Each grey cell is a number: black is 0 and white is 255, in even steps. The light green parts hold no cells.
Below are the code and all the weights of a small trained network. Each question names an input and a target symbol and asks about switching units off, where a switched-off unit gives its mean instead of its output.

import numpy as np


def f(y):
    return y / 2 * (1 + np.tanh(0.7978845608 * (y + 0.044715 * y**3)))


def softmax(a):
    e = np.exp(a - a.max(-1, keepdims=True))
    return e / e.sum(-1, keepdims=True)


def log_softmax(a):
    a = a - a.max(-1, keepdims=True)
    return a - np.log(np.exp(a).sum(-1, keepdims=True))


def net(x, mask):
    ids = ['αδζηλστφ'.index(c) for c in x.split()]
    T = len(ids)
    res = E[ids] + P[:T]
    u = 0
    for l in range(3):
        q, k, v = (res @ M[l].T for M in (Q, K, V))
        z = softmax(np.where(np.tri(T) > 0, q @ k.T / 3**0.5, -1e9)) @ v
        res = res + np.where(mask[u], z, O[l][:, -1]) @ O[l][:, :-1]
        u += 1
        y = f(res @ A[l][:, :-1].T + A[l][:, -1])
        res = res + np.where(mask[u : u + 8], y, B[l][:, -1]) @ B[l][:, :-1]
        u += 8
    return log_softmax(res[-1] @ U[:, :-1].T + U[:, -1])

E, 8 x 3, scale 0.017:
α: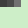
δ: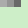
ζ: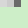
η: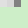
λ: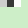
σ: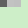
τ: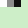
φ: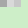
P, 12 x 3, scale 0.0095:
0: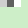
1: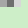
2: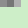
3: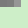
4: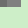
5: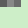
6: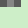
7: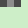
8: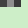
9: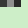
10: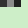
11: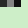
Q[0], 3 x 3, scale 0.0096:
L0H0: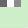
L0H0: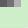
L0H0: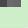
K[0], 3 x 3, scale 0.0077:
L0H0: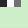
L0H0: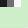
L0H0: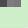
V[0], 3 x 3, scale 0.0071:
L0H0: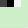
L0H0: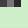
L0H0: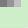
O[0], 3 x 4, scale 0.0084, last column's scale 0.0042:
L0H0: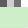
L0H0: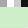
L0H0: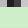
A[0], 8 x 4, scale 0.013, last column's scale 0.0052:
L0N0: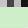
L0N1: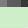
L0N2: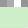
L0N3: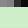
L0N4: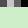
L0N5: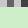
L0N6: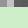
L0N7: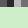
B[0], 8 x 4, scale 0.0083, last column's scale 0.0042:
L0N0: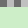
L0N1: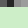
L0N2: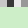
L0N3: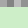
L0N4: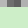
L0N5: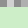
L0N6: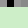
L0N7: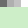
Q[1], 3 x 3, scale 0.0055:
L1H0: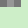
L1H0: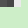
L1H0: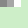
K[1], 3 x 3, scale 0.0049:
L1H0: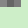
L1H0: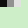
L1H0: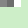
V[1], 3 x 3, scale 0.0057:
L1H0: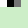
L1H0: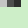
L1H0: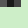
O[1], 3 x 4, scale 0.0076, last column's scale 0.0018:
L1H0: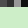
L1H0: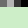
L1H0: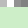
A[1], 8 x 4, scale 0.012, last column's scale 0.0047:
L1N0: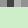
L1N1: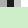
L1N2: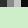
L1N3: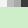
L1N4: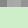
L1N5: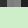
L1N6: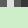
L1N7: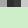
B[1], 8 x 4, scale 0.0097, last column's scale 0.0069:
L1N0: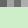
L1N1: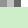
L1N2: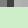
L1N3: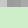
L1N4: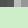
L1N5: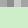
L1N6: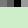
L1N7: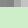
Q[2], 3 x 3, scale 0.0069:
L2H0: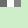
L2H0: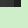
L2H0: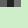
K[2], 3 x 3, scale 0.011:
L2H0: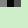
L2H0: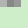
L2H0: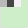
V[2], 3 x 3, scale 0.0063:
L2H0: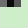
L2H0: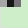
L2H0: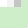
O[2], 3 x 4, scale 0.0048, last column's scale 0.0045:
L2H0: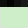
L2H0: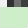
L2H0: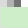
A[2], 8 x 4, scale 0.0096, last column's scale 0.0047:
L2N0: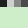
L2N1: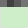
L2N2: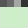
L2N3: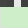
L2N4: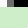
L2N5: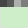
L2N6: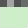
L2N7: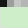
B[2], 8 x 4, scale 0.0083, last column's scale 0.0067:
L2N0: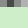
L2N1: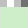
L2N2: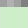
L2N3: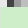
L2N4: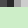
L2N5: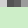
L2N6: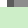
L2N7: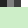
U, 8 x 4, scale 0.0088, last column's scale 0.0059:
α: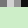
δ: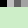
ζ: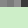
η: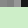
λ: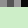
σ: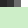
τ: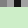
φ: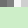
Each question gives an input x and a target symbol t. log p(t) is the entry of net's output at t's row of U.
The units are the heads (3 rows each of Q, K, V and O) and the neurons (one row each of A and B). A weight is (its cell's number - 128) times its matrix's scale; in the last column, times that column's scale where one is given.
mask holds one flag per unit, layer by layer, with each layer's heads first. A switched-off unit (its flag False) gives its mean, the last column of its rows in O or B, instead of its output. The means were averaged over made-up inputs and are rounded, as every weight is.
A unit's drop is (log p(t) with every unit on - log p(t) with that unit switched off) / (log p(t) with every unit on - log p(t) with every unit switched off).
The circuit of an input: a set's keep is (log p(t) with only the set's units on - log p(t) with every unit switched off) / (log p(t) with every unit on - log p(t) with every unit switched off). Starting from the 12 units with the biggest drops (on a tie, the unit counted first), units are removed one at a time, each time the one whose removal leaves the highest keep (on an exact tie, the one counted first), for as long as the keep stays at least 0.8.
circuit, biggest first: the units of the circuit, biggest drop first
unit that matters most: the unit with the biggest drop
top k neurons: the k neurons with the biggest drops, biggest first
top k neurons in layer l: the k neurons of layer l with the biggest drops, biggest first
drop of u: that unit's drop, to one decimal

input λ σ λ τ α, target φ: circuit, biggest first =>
[L2H0; L0N5]
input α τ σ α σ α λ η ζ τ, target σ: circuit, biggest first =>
[L2N4]
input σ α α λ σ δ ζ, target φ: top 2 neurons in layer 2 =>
[L2N7; L2N4]
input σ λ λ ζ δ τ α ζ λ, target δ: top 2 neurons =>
[L1N1; L1N0]
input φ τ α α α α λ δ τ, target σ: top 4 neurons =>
[L2N4; L0N7; L1N1; L0N2]
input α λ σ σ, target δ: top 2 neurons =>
[L1N1; L2N7]
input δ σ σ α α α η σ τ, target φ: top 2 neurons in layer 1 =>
[L1N7; L1N3]
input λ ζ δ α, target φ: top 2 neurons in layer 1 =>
[L1N5; L1N2]
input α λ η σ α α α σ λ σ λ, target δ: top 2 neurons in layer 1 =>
[L1N1; L1N5]
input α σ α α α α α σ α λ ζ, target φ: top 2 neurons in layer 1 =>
[L1N3; L1N7]
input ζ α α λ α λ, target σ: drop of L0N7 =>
0.3
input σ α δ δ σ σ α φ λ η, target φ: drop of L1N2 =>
-0.1
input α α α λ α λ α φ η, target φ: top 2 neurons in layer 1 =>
[L1N3; L1N7]
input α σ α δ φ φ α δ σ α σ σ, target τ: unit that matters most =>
L0N7
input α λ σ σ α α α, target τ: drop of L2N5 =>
-0.1
